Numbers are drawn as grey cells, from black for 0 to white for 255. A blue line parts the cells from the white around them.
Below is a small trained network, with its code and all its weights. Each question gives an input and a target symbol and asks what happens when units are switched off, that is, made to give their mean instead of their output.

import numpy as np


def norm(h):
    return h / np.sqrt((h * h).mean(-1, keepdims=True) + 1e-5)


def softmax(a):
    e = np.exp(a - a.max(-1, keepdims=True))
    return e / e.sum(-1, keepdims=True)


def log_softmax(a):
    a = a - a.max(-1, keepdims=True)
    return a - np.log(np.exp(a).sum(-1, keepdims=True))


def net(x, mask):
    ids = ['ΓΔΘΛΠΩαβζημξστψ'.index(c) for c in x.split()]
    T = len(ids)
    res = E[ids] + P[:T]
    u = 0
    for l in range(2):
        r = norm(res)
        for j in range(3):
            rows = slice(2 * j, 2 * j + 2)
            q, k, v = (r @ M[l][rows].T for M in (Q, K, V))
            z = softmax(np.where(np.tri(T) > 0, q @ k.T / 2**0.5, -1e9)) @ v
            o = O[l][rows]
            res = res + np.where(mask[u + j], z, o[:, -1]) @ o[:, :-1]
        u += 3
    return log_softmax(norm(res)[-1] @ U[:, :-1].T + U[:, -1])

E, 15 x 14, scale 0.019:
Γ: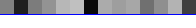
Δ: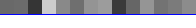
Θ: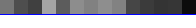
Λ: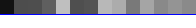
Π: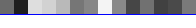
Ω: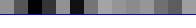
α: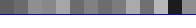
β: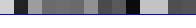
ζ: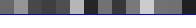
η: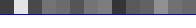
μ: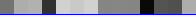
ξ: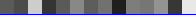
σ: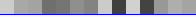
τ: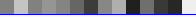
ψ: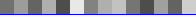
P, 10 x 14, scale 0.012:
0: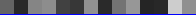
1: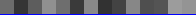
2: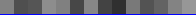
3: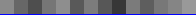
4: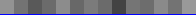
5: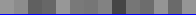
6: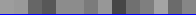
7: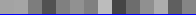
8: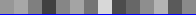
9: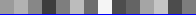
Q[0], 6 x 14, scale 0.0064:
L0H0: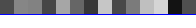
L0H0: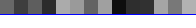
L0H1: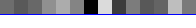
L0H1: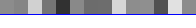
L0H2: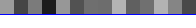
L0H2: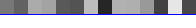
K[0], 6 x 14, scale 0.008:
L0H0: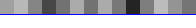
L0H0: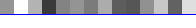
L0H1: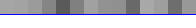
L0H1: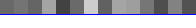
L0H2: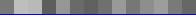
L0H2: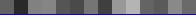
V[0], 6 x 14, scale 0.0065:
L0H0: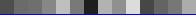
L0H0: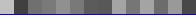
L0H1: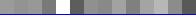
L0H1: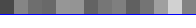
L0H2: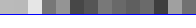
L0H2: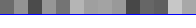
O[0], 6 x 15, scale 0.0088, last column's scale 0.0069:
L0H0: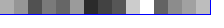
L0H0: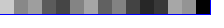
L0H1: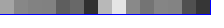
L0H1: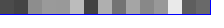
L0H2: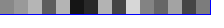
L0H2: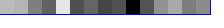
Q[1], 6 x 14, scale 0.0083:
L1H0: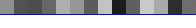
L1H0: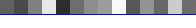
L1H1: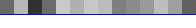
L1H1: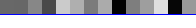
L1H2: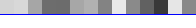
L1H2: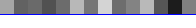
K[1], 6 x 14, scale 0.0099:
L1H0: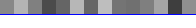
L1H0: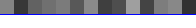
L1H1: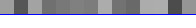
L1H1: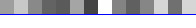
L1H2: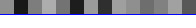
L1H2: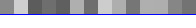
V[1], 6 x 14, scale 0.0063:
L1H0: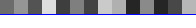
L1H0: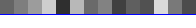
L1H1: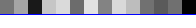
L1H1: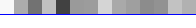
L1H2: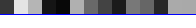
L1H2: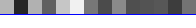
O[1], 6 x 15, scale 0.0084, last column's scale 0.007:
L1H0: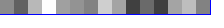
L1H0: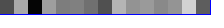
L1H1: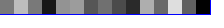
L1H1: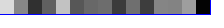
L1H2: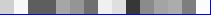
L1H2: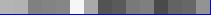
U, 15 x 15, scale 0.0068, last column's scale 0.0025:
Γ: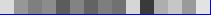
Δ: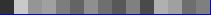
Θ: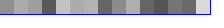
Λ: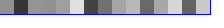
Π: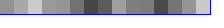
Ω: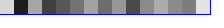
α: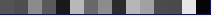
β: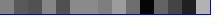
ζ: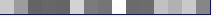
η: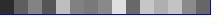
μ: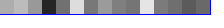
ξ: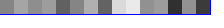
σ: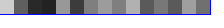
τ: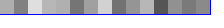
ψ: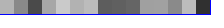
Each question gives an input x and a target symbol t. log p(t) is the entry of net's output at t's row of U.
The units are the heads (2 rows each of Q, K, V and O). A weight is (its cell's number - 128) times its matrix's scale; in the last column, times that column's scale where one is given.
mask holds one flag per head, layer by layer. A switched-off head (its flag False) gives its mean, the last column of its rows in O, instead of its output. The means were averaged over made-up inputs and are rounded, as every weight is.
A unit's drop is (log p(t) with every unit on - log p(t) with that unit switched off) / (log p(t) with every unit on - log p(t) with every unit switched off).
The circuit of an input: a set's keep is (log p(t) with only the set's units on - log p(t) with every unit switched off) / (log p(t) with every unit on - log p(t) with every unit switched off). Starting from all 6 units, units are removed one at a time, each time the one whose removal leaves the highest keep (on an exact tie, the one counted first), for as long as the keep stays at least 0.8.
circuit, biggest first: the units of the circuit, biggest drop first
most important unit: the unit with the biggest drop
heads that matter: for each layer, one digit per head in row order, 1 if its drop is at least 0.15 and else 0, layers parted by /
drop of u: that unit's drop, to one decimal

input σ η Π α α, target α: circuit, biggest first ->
[L1H2 L0H2]
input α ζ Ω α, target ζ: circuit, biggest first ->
[L1H2 L0H0]
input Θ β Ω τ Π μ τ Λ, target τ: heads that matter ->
000 / 100
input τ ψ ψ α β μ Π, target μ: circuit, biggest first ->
[L1H0 L1H2 L0H1]
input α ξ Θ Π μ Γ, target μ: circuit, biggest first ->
[L1H0 L1H2]
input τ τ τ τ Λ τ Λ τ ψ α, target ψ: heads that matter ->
001 / 110
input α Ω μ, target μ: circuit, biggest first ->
[L1H1 L1H0]
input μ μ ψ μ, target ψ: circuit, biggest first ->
[L1H0 L1H1]
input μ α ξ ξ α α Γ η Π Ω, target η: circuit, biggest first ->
[L0H0 L1H2 L1H1]
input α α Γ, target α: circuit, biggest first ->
[L1H2]
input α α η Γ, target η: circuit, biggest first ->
[L1H2 L1H1]
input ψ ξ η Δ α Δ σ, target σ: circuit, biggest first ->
[L1H1 L1H0]
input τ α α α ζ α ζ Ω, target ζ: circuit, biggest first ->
[L0H0 L1H2]
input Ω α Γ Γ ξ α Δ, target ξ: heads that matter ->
000 / 010
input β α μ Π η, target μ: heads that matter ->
000 / 011
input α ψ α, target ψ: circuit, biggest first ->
[L0H2 L1H1]
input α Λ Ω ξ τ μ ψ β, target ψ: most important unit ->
L1H0
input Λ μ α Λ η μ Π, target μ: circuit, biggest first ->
[L1H0 L1H2]
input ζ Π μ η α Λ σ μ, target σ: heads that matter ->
000 / 010
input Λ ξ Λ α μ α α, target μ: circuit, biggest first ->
[L1H1 L1H2]
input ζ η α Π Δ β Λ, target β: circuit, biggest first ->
[L0H0]
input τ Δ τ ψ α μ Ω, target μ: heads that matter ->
011 / 011
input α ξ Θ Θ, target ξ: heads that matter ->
010 / 010
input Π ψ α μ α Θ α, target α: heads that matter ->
011 / 011
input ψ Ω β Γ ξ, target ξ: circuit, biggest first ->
[L1H1 L0H1]
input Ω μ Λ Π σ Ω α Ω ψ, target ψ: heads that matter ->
001 / 011
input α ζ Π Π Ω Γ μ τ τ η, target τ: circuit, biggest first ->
[L1H0]
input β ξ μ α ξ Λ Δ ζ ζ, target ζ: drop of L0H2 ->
0.1
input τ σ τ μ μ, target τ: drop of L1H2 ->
-0.1
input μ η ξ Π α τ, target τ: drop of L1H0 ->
0.7
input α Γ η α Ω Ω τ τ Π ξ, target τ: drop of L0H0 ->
0.0
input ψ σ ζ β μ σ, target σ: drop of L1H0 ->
0.2
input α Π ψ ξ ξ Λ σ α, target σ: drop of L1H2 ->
0.1
